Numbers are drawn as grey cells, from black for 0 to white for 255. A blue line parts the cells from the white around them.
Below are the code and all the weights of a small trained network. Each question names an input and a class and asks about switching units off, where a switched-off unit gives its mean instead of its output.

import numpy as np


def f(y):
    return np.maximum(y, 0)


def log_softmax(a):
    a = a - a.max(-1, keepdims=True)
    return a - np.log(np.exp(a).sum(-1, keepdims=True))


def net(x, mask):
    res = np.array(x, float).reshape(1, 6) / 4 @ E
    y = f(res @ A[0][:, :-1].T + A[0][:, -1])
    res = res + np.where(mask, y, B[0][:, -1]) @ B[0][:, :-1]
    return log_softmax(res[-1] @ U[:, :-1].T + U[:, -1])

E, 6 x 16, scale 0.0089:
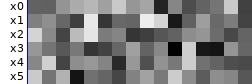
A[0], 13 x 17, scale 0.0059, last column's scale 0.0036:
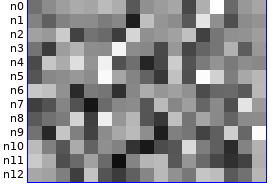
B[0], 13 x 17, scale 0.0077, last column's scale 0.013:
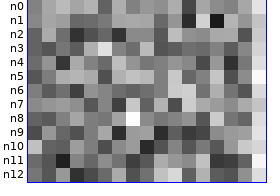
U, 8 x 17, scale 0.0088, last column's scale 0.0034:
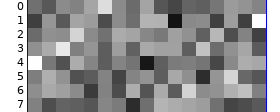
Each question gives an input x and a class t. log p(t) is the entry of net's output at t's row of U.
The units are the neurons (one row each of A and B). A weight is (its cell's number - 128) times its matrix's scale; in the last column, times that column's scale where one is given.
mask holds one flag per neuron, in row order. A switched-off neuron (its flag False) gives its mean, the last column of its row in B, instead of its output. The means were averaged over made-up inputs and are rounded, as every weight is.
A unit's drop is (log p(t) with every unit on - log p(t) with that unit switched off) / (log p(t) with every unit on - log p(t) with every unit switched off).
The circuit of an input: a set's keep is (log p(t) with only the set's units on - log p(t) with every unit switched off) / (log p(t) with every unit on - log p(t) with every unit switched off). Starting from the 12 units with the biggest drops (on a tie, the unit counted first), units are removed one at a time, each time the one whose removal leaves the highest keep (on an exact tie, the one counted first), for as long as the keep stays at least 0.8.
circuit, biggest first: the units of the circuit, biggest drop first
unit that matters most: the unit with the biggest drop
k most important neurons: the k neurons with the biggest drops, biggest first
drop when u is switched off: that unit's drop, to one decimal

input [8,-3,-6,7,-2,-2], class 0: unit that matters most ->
n3
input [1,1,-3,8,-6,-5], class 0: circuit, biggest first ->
[n9, n3]
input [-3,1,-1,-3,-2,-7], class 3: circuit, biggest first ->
[n1, n0]
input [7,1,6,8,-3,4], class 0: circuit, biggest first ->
[n9, n3]
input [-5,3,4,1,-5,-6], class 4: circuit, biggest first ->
[n5, n10]
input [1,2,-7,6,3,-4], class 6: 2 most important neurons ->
[n7, n3]
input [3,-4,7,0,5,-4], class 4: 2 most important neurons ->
[n10, n0]
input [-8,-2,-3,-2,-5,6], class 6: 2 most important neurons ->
[n7, n11]
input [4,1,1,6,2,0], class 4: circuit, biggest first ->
[n10, n5]
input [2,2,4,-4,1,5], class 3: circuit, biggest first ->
[n1, n4]
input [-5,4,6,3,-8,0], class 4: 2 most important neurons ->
[n5, n6]
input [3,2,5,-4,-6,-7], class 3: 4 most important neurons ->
[n1, n0, n6, n9]
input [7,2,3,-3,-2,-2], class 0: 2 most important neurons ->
[n3, n12]
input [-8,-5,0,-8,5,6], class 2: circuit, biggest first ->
[n5]
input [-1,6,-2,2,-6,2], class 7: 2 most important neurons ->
[n0, n5]
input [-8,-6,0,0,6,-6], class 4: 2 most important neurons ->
[n10, n4]
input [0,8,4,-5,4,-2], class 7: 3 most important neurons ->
[n11, n12, n5]
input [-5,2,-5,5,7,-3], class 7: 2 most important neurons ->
[n11, n6]
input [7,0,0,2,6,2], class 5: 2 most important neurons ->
[n12, n9]
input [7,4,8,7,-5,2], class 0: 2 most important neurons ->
[n3, n9]
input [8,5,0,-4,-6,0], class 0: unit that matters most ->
n3
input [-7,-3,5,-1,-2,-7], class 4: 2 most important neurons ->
[n10, n3]
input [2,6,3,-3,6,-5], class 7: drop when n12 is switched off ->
0.5
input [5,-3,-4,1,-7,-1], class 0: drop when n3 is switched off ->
0.2
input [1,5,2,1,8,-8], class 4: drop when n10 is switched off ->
0.6
